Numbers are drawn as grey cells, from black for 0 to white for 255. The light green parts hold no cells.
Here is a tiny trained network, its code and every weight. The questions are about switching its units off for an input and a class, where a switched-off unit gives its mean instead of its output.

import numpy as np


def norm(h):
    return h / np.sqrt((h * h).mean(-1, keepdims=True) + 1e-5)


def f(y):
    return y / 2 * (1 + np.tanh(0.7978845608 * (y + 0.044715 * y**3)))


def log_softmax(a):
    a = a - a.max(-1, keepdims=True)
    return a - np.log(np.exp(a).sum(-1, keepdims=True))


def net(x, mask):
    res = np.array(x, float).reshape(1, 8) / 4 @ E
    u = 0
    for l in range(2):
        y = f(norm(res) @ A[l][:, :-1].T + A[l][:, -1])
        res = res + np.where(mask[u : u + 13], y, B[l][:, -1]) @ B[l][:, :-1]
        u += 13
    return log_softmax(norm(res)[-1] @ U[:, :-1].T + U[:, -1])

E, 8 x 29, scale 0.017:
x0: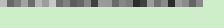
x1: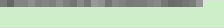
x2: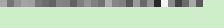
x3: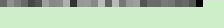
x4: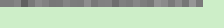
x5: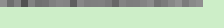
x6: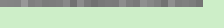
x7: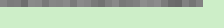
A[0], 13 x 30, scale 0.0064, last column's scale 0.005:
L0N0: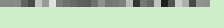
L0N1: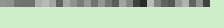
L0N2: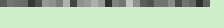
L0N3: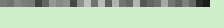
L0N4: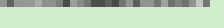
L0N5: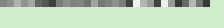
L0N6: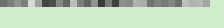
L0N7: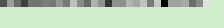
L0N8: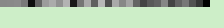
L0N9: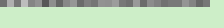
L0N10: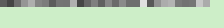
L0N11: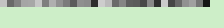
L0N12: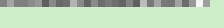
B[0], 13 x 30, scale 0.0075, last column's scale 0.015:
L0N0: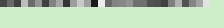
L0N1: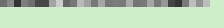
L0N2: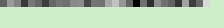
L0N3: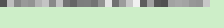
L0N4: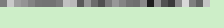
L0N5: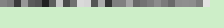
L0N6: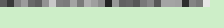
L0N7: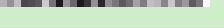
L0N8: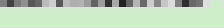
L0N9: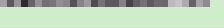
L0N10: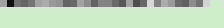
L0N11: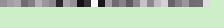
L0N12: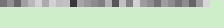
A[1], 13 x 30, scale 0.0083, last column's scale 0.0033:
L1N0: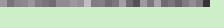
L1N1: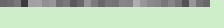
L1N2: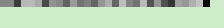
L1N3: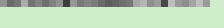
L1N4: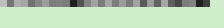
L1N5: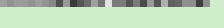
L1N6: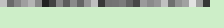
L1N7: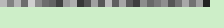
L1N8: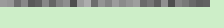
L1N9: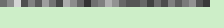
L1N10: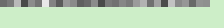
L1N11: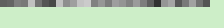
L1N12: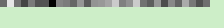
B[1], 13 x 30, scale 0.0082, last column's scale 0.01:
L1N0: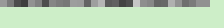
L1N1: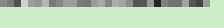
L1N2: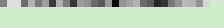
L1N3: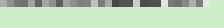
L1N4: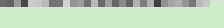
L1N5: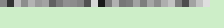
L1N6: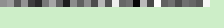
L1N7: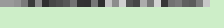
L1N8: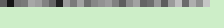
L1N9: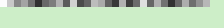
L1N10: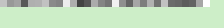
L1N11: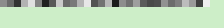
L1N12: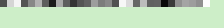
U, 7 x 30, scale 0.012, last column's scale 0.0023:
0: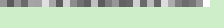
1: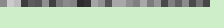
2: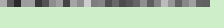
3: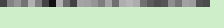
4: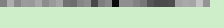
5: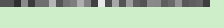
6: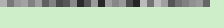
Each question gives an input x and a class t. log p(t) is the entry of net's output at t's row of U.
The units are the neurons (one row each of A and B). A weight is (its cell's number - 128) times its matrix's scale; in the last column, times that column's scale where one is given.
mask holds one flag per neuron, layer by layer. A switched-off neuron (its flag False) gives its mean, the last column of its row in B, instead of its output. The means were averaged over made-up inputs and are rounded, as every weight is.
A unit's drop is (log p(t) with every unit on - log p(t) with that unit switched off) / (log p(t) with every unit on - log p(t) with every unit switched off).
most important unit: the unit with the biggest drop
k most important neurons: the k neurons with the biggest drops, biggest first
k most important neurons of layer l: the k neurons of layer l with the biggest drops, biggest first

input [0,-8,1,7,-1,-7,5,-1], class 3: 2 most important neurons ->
[L0N7 L0N11]
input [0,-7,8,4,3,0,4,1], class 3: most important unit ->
L0N5
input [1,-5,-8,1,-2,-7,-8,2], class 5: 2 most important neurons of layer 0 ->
[L0N0 L0N7]
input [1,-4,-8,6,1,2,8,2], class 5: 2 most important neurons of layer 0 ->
[L0N0 L0N8]
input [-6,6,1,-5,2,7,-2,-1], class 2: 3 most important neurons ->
[L0N5 L0N11 L0N8]
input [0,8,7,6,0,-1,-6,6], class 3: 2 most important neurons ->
[L0N5 L0N7]
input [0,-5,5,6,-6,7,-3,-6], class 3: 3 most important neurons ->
[L0N7 L0N2 L0N5]
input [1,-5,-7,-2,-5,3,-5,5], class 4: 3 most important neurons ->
[L0N0 L0N8 L0N11]
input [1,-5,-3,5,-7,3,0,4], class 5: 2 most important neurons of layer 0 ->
[L0N8 L0N0]
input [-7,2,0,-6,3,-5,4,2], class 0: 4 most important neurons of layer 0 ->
[L0N7 L0N0 L0N12 L0N1]
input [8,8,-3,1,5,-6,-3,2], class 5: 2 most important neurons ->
[L0N8 L1N12]
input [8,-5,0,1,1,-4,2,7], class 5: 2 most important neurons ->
[L0N0 L0N8]
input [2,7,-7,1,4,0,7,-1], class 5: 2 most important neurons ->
[L0N0 L0N7]
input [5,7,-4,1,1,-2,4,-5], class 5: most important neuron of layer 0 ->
[L0N8]
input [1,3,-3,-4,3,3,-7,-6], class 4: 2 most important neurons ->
[L0N0 L0N8]
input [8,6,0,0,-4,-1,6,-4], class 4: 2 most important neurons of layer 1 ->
[L1N2 L1N6]
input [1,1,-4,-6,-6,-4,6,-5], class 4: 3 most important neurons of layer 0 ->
[L0N0 L0N8 L0N11]
